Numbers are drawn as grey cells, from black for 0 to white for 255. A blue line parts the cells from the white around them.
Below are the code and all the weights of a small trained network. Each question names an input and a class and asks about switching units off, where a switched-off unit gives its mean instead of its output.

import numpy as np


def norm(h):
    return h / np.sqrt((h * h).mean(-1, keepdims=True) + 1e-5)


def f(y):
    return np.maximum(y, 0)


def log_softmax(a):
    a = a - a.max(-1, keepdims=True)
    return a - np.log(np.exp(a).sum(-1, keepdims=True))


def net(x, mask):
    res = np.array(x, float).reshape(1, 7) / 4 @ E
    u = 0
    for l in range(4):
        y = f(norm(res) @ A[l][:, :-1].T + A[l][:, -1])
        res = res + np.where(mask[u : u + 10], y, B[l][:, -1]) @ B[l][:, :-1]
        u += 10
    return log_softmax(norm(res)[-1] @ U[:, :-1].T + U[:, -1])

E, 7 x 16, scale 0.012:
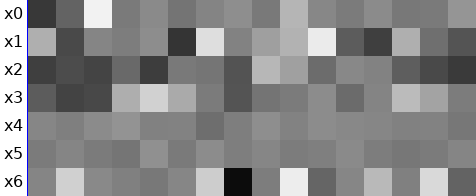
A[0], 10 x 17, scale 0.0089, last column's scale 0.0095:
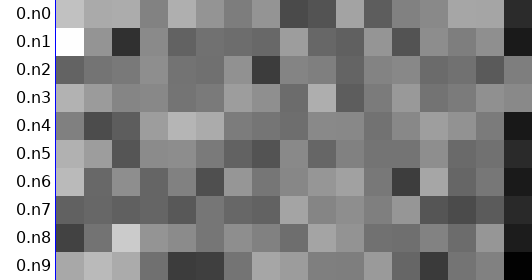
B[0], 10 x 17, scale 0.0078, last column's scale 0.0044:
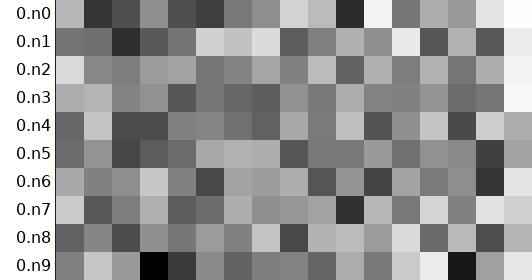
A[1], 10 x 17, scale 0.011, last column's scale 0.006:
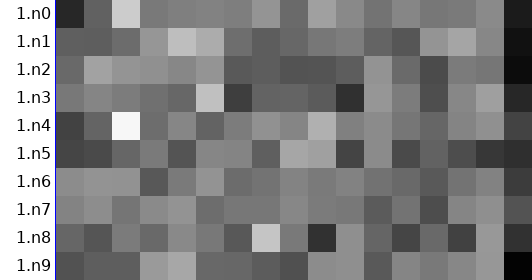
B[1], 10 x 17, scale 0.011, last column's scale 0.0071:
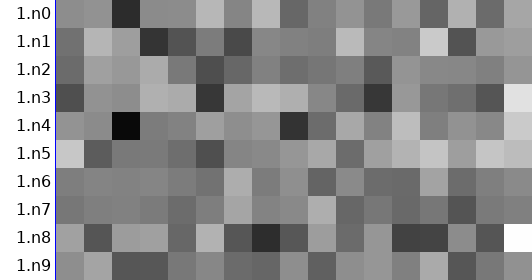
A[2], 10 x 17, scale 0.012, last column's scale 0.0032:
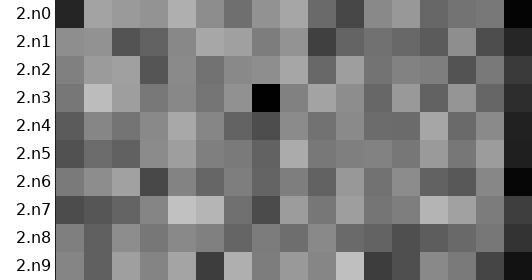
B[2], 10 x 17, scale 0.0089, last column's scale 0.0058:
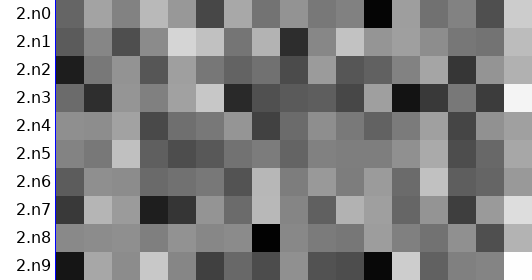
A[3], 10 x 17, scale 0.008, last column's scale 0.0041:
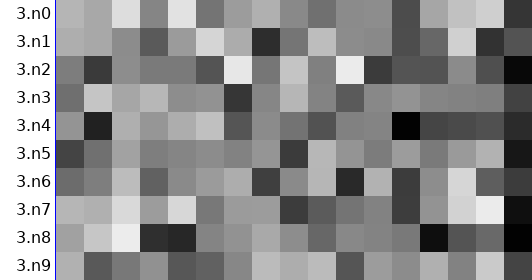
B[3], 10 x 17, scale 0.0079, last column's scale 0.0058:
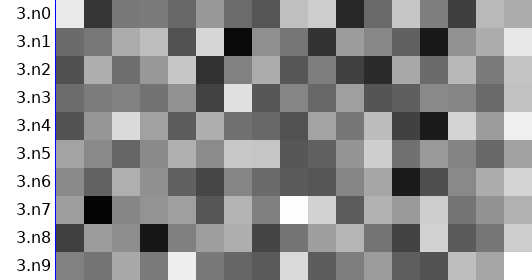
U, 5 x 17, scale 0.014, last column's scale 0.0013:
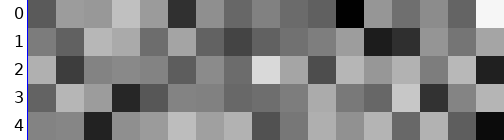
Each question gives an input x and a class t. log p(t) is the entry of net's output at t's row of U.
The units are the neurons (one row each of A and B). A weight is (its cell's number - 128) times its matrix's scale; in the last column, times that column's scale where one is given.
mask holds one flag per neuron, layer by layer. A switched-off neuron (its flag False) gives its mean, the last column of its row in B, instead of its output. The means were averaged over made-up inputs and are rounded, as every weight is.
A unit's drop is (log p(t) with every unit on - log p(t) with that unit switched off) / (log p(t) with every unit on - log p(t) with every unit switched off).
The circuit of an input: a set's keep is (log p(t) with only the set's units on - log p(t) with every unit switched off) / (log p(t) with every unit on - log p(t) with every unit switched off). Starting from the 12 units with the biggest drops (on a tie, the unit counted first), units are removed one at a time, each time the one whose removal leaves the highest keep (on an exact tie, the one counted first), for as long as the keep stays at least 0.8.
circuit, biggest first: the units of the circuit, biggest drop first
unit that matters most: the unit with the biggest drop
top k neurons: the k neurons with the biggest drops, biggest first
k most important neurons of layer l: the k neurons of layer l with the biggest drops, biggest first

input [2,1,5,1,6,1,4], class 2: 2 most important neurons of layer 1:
(1.n8, 1.n5)
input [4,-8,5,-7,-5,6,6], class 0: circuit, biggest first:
(1.n3)
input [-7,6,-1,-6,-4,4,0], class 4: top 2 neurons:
(0.n1, 2.n1)
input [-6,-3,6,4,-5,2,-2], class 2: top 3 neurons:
(1.n5, 0.n7, 1.n4)
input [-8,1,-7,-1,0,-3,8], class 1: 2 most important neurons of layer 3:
(3.n1, 3.n6)
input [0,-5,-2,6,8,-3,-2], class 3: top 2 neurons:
(0.n4, 1.n1)
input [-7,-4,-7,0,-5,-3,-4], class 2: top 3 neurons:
(0.n0, 1.n4, 3.n7)
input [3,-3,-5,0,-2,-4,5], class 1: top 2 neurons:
(2.n3, 0.n3)
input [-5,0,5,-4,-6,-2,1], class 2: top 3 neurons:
(0.n7, 1.n4, 3.n9)
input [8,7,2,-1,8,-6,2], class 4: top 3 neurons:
(1.n4, 1.n0, 0.n8)
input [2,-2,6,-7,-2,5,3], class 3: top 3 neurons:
(0.n9, 0.n0, 3.n8)
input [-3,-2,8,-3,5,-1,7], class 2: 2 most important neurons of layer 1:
(1.n5, 1.n8)
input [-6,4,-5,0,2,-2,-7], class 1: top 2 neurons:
(1.n8, 3.n4)
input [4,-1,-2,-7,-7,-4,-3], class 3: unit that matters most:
0.n9
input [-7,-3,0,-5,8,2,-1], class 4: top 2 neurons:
(0.n1, 2.n1)
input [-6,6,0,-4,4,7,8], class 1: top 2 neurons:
(2.n3, 1.n3)
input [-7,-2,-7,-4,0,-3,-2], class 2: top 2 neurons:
(0.n0, 1.n4)
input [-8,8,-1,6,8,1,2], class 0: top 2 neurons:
(2.n9, 1.n4)
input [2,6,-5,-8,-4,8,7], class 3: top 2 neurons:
(1.n8, 0.n9)
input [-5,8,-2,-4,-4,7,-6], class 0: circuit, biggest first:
(2.n9)
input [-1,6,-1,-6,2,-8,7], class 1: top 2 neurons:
(2.n3, 1.n3)
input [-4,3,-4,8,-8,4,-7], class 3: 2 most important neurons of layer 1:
(1.n1, 1.n9)
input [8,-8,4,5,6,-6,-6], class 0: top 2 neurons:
(1.n3, 2.n0)
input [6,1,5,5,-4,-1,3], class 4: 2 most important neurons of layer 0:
(0.n0, 0.n8)
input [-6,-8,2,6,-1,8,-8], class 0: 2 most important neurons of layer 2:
(2.n0, 2.n3)
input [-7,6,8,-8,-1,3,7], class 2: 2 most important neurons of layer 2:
(2.n7, 2.n8)
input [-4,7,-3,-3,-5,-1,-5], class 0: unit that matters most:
0.n6
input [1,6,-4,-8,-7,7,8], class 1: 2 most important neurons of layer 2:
(2.n3, 2.n7)
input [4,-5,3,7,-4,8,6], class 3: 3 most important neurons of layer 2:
(2.n7, 2.n5, 2.n4)
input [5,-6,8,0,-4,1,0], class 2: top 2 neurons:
(1.n5, 0.n7)
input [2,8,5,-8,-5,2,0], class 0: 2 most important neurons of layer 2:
(2.n9, 2.n7)
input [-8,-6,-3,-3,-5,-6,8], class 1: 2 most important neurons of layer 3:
(3.n1, 3.n6)
